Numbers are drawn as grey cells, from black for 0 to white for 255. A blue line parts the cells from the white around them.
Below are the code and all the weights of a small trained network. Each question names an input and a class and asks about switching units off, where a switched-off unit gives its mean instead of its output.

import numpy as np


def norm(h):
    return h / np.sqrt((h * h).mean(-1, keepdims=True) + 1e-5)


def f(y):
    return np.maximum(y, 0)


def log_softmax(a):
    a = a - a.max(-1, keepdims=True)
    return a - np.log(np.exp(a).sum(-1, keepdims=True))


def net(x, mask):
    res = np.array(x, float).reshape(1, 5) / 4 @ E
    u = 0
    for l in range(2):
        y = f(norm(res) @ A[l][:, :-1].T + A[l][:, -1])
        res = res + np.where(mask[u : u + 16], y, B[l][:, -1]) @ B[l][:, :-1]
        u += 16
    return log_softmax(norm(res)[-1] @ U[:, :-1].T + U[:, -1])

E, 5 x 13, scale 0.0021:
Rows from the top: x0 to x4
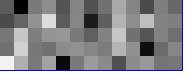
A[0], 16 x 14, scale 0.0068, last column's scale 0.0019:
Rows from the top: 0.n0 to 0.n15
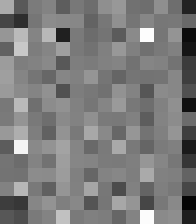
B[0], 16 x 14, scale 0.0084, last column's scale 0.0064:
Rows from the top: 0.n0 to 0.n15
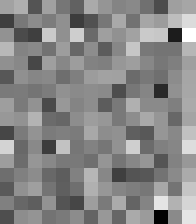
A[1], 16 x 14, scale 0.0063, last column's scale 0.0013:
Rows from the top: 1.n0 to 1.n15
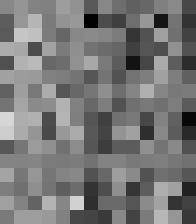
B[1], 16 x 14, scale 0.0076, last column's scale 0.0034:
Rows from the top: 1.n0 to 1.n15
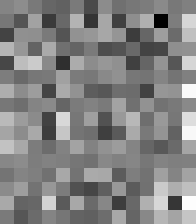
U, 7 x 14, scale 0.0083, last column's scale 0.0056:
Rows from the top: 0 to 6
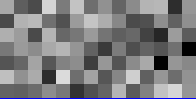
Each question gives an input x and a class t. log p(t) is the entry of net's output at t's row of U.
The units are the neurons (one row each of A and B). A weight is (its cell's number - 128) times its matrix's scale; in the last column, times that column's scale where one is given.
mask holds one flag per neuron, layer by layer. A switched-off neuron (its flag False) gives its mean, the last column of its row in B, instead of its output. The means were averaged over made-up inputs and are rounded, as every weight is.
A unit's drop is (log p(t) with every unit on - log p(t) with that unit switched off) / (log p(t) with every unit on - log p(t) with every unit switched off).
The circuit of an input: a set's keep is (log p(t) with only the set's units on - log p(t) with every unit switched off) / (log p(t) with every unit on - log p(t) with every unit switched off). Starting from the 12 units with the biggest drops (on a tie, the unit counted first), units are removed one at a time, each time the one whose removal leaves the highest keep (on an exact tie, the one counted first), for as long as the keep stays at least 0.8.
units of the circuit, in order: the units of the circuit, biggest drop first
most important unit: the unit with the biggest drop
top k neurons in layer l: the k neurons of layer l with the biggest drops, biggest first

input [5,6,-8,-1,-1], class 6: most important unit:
0.n14
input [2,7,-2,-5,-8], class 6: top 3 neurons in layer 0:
0.n14, 0.n1, 0.n6
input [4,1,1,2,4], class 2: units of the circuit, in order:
0.n0, 0.n6
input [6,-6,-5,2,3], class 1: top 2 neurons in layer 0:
0.n2, 0.n10
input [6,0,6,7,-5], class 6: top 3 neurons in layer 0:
0.n14, 0.n1, 0.n15
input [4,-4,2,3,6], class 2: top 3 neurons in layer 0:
0.n6, 0.n0, 0.n4
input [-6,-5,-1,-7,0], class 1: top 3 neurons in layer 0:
0.n13, 0.n9, 0.n10
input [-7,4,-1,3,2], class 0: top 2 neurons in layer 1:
1.n14, 1.n6
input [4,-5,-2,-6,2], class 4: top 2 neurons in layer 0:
0.n2, 0.n14
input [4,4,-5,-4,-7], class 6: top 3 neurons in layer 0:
0.n14, 0.n1, 0.n6
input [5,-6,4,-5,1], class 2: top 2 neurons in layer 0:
0.n2, 0.n0
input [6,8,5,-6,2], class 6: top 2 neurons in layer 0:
0.n1, 0.n14
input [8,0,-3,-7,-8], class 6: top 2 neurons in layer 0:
0.n14, 0.n1
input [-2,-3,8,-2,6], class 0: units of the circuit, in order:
0.n2
